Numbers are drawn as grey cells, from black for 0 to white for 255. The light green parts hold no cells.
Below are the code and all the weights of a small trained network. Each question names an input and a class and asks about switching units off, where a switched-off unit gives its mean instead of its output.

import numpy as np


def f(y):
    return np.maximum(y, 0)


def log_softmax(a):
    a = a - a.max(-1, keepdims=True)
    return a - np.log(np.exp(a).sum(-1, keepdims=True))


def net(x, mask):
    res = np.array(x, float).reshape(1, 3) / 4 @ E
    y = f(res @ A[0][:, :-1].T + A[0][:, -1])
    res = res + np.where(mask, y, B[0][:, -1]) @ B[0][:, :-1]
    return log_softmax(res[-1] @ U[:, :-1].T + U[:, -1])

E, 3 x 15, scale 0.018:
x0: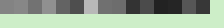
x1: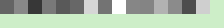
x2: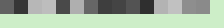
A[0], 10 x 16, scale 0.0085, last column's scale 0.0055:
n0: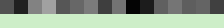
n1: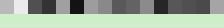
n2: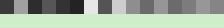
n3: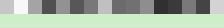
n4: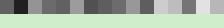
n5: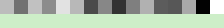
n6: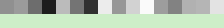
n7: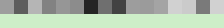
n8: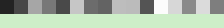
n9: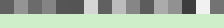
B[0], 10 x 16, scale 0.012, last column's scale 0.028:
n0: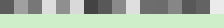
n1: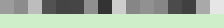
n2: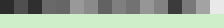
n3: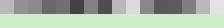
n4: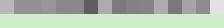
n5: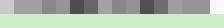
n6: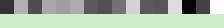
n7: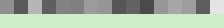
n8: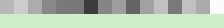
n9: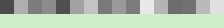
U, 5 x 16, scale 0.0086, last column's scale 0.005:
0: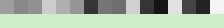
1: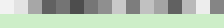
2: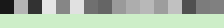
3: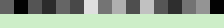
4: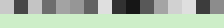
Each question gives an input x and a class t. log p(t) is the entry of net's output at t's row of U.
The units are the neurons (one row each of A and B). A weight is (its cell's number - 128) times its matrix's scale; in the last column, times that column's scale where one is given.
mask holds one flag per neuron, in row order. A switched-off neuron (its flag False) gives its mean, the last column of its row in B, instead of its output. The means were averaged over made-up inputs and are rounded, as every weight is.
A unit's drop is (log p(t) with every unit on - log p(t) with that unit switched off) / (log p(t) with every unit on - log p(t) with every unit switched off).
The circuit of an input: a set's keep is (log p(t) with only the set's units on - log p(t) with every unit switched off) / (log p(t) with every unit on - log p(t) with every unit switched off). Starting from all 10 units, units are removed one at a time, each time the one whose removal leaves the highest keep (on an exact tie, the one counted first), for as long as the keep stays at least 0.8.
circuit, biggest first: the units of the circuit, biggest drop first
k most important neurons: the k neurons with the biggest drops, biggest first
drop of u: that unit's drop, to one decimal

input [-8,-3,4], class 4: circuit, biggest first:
[n7]
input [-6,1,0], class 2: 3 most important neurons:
[n6; n5; n1]
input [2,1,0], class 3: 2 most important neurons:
[n6; n8]
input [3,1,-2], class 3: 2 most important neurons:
[n8; n5]
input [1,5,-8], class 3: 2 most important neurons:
[n1; n0]
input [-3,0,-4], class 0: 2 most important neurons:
[n9; n2]
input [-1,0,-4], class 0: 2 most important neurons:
[n9; n6]
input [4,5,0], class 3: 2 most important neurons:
[n6; n2]
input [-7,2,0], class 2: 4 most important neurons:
[n6; n5; n1; n3]
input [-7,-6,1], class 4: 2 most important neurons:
[n7; n0]
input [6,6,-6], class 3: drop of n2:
0.1
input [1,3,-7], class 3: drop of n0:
0.4
